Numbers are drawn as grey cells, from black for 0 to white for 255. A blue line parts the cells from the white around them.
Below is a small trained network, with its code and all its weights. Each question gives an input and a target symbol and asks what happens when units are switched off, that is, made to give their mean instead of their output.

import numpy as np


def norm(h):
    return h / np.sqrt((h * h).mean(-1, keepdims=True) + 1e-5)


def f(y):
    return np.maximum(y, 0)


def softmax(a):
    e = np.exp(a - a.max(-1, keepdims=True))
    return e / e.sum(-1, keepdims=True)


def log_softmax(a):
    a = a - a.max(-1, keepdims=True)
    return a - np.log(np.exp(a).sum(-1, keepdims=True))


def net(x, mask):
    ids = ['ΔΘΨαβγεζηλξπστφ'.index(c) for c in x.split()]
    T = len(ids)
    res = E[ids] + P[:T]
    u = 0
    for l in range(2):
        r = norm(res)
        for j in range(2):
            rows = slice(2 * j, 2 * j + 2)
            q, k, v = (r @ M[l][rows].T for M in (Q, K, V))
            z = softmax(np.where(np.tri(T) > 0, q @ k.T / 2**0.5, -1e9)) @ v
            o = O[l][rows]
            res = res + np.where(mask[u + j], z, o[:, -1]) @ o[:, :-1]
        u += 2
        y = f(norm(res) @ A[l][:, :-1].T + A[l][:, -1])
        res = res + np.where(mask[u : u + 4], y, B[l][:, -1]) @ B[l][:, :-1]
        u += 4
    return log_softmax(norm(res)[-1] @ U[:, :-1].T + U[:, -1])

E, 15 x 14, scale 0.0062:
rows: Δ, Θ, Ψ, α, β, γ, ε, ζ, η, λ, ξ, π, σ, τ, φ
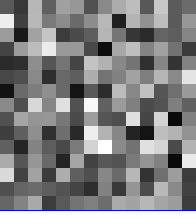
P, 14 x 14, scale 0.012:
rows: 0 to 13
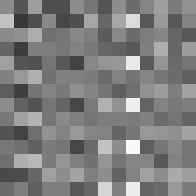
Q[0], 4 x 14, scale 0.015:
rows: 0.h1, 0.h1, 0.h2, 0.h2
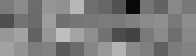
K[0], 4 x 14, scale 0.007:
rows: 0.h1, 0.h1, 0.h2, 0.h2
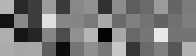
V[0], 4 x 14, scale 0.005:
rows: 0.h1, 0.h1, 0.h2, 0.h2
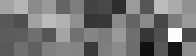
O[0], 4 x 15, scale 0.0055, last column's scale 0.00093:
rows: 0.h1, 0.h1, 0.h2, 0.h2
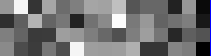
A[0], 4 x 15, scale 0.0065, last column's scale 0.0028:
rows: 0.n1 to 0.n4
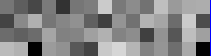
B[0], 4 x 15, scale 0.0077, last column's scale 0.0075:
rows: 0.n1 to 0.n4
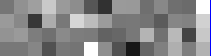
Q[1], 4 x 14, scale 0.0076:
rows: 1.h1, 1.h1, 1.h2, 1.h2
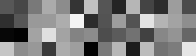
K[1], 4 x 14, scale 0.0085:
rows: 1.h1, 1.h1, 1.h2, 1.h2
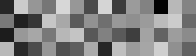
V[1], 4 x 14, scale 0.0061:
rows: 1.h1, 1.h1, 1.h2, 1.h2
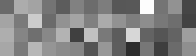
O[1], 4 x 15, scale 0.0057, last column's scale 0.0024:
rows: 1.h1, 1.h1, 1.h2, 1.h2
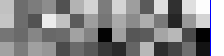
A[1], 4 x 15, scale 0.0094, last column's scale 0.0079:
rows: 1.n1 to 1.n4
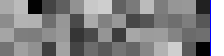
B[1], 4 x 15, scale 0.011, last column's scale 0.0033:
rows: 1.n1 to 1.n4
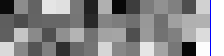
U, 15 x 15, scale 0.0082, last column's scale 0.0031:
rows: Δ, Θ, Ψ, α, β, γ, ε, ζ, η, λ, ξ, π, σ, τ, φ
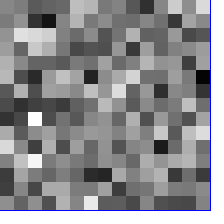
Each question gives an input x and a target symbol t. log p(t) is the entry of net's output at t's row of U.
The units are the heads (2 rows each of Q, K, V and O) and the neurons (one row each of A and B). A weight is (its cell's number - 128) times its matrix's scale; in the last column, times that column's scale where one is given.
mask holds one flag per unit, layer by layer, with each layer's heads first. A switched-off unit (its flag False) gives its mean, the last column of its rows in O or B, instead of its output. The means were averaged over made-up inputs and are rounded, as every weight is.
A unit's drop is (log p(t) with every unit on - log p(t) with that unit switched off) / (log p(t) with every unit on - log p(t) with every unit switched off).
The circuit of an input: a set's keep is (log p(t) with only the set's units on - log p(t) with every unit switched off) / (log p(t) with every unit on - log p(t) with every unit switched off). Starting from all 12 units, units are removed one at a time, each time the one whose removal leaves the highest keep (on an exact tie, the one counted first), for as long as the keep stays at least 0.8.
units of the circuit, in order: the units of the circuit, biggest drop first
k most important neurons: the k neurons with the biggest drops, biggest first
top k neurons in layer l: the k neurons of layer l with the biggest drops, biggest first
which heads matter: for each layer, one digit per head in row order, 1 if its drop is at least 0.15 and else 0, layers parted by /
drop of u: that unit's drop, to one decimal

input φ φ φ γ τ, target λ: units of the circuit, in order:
(1.h1)
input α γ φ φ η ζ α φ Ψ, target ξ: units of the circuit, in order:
(0.h2 1.h2)
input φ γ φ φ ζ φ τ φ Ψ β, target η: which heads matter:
11 / 10
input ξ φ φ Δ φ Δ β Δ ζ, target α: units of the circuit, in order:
(1.n2 1.h2)
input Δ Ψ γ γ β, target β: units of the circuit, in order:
(0.n3 1.h1 0.n2 1.n4)
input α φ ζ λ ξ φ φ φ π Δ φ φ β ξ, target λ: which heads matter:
00 / 10
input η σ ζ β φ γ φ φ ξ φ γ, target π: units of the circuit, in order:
(1.n3 0.h2)
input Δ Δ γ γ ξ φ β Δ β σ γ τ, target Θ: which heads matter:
01 / 00
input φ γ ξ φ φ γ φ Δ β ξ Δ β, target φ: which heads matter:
01 / 11
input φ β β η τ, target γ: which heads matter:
11 / 10
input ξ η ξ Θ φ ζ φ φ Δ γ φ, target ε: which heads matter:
00 / 10
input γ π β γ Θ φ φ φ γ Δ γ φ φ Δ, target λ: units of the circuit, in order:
(1.h1 0.n4)
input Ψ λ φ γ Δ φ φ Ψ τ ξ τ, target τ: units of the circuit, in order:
(0.n4 1.n1)
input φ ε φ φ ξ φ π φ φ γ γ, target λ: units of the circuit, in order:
(1.h1)
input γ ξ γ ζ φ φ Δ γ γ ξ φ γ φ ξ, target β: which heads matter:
00 / 01
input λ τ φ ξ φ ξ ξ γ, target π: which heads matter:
10 / 00
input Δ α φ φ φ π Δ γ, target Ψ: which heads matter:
01 / 00
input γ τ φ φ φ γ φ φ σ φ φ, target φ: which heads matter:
01 / 01
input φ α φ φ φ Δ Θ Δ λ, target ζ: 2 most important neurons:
(1.n2 0.n2)
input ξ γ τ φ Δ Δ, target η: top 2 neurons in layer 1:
(1.n4 1.n3)
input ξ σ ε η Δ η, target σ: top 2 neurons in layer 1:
(1.n2 1.n4)
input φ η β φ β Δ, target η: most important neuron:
(1.n4)
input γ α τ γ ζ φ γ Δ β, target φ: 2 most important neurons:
(0.n1 1.n4)
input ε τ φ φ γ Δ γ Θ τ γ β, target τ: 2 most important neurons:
(0.n4 1.n1)
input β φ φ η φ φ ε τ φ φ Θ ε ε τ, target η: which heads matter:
10 / 10
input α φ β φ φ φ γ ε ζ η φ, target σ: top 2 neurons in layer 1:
(1.n3 1.n4)
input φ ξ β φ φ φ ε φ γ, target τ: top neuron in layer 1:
(1.n1)
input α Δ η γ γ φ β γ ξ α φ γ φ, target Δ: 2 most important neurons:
(0.n2 1.n4)
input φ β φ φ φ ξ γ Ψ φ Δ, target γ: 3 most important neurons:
(0.n4 1.n1 0.n2)
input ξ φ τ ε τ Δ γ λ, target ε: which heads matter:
01 / 10
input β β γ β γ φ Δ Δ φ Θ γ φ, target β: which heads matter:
00 / 01
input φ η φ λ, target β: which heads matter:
00 / 10
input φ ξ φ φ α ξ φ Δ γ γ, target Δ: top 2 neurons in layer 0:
(0.n2 0.n3)
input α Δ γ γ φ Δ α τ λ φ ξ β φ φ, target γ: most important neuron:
(0.n3)
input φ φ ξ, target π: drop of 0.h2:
0.2
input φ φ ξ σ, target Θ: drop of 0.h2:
0.2
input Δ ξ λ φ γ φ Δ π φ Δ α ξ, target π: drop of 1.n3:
0.1
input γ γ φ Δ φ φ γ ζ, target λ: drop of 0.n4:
0.0
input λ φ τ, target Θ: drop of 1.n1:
0.1
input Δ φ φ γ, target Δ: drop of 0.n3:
0.3
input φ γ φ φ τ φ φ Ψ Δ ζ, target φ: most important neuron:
(1.n1)
